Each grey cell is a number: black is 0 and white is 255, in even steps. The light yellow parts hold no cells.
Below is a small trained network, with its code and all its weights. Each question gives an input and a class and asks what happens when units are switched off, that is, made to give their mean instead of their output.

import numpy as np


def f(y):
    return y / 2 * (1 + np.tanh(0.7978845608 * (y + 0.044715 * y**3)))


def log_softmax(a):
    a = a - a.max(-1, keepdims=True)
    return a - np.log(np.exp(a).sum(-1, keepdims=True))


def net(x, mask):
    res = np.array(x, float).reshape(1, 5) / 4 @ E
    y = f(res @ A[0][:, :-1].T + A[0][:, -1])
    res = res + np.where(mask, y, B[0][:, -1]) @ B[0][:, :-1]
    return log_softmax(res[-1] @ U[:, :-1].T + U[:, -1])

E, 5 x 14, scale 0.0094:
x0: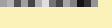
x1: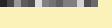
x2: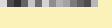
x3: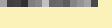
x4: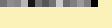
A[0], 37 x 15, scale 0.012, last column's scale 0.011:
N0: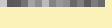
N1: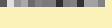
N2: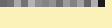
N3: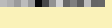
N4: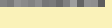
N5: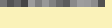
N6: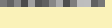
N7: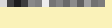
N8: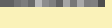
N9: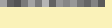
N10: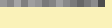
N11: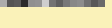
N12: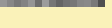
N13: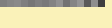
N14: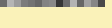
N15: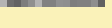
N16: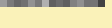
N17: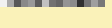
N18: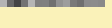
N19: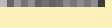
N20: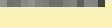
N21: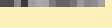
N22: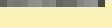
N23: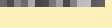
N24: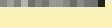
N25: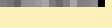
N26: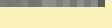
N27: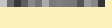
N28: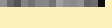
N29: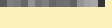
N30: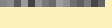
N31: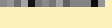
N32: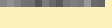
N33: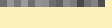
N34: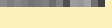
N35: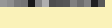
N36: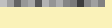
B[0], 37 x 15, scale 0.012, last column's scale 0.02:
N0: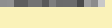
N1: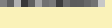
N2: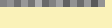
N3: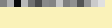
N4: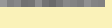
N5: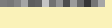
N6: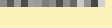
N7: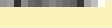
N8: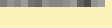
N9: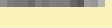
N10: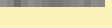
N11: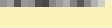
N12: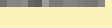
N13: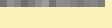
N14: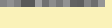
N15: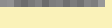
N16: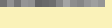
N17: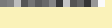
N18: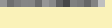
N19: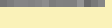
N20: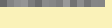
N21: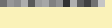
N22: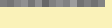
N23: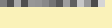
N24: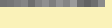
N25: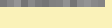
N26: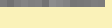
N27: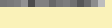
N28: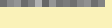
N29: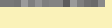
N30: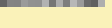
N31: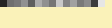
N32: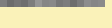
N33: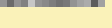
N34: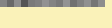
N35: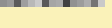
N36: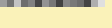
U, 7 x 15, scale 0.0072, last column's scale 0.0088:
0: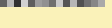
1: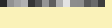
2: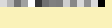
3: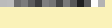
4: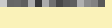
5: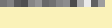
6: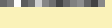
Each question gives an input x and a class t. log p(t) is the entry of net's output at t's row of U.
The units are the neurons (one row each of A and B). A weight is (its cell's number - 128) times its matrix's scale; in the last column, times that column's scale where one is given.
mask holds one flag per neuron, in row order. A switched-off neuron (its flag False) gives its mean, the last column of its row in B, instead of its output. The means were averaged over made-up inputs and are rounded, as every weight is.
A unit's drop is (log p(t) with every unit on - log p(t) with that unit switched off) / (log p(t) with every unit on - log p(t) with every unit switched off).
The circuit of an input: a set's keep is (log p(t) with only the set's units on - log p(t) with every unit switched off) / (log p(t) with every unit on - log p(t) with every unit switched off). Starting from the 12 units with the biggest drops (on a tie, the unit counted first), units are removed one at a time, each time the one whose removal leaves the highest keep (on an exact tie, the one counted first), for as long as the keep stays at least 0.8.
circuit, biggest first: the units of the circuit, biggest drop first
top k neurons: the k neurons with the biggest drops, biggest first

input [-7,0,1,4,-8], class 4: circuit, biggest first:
[N6]
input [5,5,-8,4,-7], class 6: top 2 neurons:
[N3 N1]
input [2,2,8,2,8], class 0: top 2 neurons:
[N31 N30]
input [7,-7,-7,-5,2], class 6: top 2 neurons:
[N1 N7]
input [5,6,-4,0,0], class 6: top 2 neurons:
[N3 N7]
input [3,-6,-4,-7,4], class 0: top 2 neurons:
[N3 N31]
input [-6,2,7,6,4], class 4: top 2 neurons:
[N6 N23]
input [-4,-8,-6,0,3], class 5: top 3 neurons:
[N23 N6 N21]
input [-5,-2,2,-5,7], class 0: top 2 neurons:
[N3 N17]
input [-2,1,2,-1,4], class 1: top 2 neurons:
[N35 N7]
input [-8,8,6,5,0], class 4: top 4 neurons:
[N6 N23 N11 N31]
